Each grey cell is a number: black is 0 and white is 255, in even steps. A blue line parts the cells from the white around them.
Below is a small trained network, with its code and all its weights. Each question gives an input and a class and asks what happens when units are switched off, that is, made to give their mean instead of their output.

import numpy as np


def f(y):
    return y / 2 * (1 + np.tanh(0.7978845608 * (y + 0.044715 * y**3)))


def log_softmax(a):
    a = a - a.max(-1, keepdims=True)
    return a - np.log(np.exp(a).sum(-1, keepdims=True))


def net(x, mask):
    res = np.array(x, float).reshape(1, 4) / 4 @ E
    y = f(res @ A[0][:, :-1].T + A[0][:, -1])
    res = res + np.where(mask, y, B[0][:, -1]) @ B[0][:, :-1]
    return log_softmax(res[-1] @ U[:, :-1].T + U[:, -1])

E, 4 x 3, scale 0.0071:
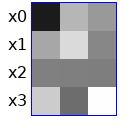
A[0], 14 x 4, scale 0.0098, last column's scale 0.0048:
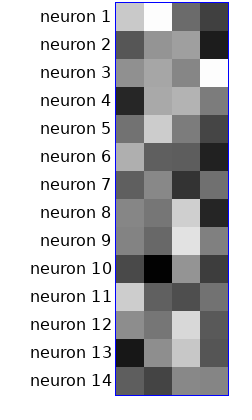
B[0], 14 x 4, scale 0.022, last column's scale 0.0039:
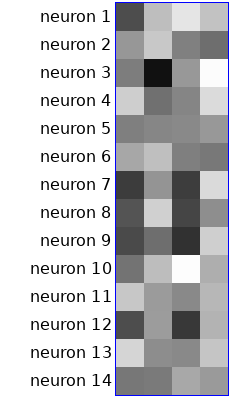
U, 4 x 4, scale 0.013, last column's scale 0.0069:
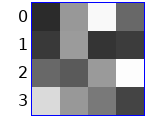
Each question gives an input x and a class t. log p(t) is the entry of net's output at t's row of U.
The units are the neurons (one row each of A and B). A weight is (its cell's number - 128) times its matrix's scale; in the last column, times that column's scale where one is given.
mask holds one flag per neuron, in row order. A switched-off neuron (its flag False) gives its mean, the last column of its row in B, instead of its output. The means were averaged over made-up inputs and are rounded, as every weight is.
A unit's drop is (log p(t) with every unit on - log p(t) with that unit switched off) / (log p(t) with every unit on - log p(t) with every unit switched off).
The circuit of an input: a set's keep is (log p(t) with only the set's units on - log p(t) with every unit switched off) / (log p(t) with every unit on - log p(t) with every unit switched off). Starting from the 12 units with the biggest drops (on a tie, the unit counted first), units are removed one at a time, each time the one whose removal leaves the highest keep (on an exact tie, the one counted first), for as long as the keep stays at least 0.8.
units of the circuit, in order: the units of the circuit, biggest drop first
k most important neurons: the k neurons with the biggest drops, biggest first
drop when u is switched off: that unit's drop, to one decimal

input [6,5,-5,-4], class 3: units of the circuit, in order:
[neuron 4]
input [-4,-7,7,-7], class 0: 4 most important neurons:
[neuron 10; neuron 9; neuron 14; neuron 12]
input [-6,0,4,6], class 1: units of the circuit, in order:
[neuron 9; neuron 12]
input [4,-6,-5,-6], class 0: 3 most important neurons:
[neuron 10; neuron 9; neuron 14]
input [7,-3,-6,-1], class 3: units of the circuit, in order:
[neuron 13; neuron 4]
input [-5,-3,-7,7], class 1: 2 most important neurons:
[neuron 9; neuron 12]
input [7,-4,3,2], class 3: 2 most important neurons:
[neuron 13; neuron 4]
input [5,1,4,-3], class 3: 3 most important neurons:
[neuron 4; neuron 13; neuron 9]
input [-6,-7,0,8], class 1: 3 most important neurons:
[neuron 9; neuron 12; neuron 8]
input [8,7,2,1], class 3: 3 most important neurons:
[neuron 4; neuron 13; neuron 10]
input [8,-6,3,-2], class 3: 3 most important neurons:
[neuron 13; neuron 4; neuron 1]
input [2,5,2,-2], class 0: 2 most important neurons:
[neuron 1; neuron 9]
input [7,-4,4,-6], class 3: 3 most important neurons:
[neuron 13; neuron 4; neuron 9]
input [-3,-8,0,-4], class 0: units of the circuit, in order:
[neuron 10]
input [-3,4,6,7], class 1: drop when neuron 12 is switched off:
0.2
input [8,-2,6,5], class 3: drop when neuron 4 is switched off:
0.2
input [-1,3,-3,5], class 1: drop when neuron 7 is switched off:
-0.1
